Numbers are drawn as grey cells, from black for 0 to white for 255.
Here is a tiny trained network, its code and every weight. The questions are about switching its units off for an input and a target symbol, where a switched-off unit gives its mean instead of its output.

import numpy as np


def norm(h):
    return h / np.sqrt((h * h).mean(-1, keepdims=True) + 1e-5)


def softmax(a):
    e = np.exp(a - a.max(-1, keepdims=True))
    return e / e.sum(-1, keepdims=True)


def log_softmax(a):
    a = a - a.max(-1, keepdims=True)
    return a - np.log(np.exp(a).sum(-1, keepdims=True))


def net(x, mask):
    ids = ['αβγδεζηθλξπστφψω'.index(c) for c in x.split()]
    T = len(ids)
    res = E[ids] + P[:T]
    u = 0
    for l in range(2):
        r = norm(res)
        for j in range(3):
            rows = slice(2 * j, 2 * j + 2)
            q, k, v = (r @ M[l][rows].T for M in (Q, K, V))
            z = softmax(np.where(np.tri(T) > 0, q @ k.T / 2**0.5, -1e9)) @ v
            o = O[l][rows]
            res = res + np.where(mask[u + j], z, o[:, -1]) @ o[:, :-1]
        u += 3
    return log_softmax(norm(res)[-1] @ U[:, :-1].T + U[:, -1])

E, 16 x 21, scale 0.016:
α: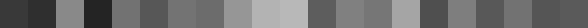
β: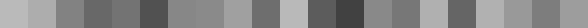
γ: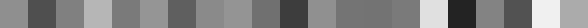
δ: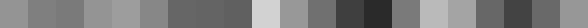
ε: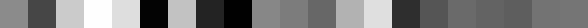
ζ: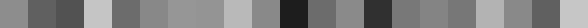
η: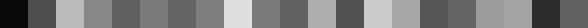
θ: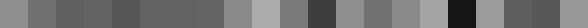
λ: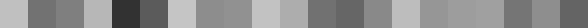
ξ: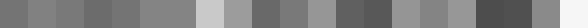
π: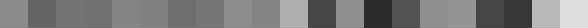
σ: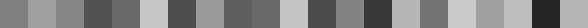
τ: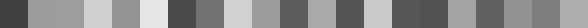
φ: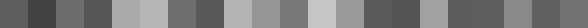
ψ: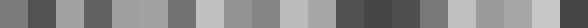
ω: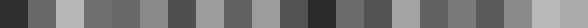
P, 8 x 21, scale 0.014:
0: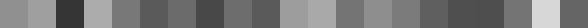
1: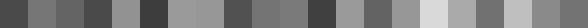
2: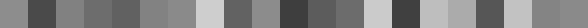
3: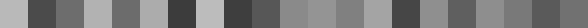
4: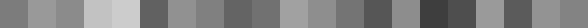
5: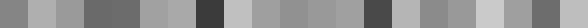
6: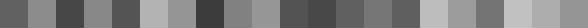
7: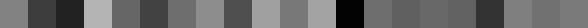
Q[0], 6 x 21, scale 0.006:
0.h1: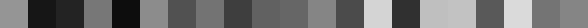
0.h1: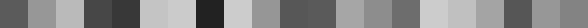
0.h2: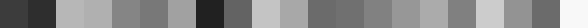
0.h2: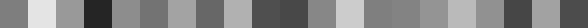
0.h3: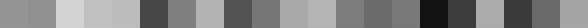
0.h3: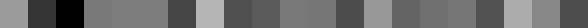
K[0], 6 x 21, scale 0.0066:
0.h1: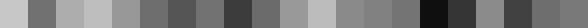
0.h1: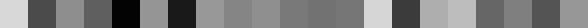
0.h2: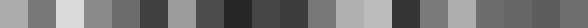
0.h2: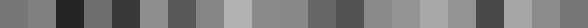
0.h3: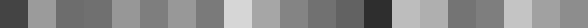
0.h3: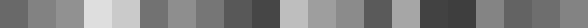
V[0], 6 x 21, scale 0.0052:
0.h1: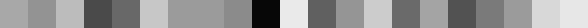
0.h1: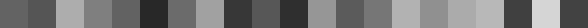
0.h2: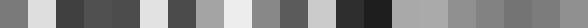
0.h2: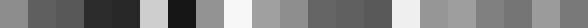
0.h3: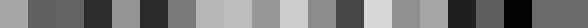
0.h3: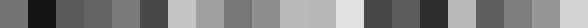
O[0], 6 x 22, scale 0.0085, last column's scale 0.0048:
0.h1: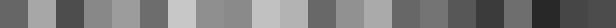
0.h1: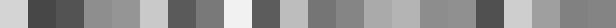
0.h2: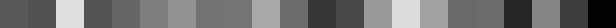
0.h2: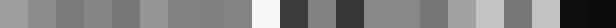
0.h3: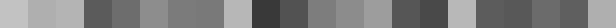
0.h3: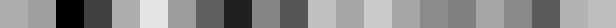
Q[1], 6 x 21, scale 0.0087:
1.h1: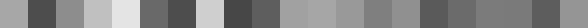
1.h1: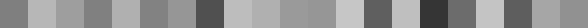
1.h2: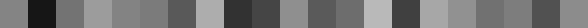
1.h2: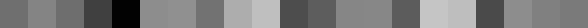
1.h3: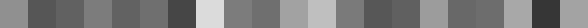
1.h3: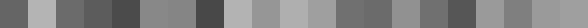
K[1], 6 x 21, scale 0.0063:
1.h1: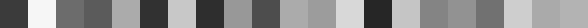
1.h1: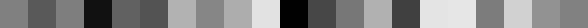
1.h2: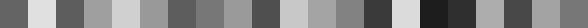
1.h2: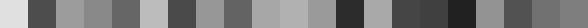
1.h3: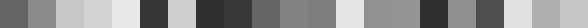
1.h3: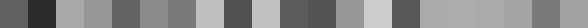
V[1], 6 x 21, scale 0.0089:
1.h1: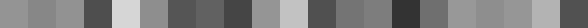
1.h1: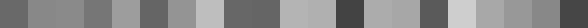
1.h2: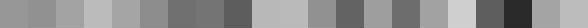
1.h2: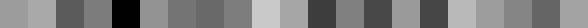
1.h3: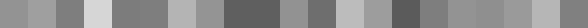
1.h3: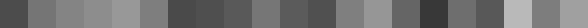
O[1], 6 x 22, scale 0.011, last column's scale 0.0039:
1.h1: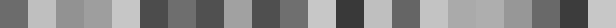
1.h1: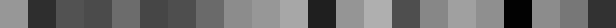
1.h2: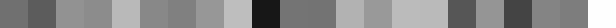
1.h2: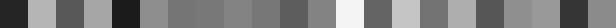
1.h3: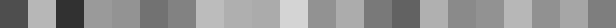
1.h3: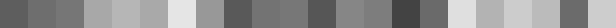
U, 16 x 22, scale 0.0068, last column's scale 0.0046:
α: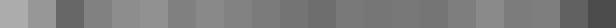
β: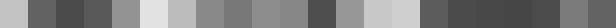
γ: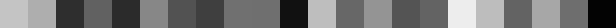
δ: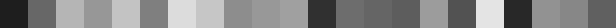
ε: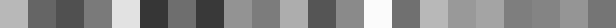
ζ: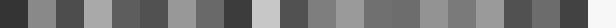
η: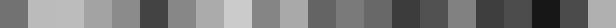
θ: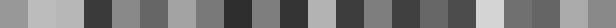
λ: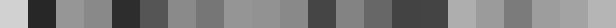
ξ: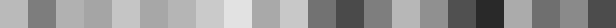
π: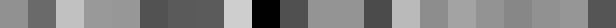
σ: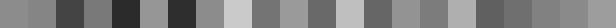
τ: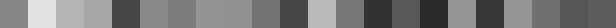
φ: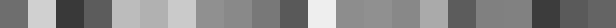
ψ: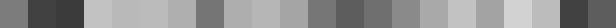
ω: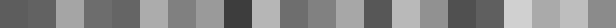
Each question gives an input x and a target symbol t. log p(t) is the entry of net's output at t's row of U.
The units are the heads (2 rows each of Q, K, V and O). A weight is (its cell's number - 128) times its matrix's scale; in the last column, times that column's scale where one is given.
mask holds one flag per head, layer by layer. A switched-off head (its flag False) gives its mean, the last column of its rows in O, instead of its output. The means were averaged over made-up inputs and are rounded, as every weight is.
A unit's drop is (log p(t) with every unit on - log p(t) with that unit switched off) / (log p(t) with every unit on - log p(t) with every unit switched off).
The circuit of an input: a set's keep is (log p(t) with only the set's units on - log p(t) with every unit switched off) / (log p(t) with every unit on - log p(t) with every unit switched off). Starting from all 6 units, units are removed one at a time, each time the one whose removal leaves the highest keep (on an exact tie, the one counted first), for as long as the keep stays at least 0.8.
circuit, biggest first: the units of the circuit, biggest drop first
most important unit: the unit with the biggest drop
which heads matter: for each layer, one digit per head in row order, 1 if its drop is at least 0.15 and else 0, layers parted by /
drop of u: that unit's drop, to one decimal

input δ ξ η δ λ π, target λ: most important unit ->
1.h1
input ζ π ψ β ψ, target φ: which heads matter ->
001 / 000
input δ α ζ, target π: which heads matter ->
000 / 010
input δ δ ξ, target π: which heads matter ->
000 / 010
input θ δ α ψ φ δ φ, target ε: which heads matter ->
000 / 100
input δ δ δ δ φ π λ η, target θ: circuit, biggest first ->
(1.h2; 0.h1)
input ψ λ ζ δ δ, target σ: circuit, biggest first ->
(1.h2; 1.h1)
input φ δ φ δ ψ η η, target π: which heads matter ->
000 / 010
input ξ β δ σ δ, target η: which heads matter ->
101 / 000
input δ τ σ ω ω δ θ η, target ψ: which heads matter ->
000 / 001
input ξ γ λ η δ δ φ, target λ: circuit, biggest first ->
(1.h1; 1.h2)
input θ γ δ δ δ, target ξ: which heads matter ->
100 / 000
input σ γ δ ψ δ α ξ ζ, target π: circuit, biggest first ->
(0.h2; 1.h2)
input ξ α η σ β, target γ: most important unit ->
1.h2
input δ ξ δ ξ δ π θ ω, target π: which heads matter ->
000 / 000
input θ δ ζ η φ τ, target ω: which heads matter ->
000 / 100
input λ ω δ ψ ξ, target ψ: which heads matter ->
100 / 000
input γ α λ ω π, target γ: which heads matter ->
000 / 010
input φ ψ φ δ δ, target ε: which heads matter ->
000 / 100
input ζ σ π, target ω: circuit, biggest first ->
(1.h1)
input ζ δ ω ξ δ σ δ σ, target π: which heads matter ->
010 / 000
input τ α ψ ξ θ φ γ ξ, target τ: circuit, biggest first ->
(0.h3; 1.h1)
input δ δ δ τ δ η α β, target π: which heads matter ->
000 / 000
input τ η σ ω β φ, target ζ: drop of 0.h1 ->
0.1
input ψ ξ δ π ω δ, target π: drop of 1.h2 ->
0.2
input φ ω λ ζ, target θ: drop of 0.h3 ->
0.0
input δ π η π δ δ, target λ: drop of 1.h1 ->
0.3
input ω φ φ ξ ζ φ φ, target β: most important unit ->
0.h2
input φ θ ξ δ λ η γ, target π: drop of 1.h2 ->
0.2
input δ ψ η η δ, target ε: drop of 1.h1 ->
0.6
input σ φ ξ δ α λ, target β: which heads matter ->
000 / 000
